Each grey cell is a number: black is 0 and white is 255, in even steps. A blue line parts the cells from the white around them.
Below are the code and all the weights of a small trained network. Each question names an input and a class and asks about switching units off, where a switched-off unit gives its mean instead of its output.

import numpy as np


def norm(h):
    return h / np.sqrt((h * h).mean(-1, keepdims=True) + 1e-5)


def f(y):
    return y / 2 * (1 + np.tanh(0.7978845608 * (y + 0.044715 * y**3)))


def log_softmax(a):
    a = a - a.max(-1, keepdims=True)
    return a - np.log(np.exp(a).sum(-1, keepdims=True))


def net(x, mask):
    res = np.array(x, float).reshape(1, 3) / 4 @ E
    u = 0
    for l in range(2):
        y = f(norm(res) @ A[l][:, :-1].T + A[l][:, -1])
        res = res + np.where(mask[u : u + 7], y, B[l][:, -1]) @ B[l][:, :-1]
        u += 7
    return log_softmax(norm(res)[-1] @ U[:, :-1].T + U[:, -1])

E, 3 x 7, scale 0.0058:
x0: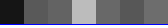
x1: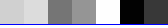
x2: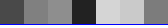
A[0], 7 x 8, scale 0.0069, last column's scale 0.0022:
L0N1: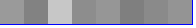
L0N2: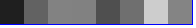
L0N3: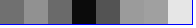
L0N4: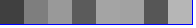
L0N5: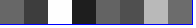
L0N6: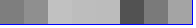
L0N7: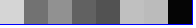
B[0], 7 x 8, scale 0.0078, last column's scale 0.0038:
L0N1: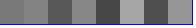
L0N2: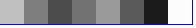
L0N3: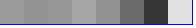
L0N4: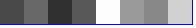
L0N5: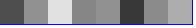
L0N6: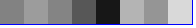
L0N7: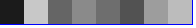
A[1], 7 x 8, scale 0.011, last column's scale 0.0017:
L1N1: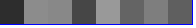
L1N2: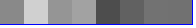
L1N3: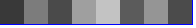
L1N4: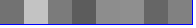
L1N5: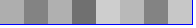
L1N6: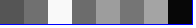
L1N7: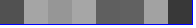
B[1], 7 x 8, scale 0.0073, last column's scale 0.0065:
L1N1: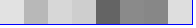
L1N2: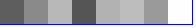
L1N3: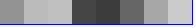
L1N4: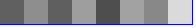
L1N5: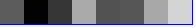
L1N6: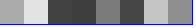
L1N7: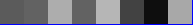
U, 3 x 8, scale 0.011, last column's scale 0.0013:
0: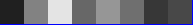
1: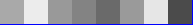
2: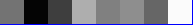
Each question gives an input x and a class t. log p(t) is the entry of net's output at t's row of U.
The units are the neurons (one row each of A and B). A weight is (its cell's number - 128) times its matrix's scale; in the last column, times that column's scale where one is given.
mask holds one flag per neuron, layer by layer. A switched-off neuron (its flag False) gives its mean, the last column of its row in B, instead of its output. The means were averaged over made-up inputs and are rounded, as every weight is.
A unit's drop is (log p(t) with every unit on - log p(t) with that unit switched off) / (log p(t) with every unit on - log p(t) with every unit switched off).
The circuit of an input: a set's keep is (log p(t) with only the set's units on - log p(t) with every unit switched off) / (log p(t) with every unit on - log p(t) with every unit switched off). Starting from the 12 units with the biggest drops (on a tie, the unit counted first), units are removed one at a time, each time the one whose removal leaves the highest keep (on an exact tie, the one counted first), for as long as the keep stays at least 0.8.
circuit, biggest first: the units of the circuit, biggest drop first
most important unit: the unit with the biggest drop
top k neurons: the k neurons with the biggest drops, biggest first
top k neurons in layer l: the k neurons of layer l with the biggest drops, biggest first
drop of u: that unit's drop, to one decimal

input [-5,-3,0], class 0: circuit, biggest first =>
L0N7, L1N7
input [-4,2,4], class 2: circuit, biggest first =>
L1N5
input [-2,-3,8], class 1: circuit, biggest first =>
L0N5, L1N6
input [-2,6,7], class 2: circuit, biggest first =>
L1N5, L0N7
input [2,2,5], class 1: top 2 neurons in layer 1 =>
L1N3, L1N1
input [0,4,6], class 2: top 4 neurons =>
L1N5, L0N7, L0N5, L1N2
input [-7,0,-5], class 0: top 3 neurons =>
L0N7, L1N7, L0N2
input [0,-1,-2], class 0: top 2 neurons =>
L1N5, L0N4
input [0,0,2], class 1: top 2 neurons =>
L1N3, L0N2
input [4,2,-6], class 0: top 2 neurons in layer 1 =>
L1N2, L1N5
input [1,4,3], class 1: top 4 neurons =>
L0N2, L0N3, L1N1, L0N4
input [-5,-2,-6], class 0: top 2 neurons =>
L0N7, L1N7
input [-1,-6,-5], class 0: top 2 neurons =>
L0N7, L1N5
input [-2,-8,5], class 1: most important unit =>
L0N5
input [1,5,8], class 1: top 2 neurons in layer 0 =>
L0N2, L0N4
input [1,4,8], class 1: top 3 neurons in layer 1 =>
L1N3, L1N1, L1N7
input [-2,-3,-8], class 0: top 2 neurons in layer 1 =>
L1N7, L1N5
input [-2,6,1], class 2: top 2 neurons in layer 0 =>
L0N7, L0N5
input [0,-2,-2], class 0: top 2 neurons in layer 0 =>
L0N4, L0N7
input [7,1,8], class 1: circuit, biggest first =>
L1N1
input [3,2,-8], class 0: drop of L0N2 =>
0.2
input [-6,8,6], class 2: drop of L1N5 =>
0.5
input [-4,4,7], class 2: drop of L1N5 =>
0.6
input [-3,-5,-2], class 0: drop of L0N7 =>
0.0
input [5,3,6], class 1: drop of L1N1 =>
0.1
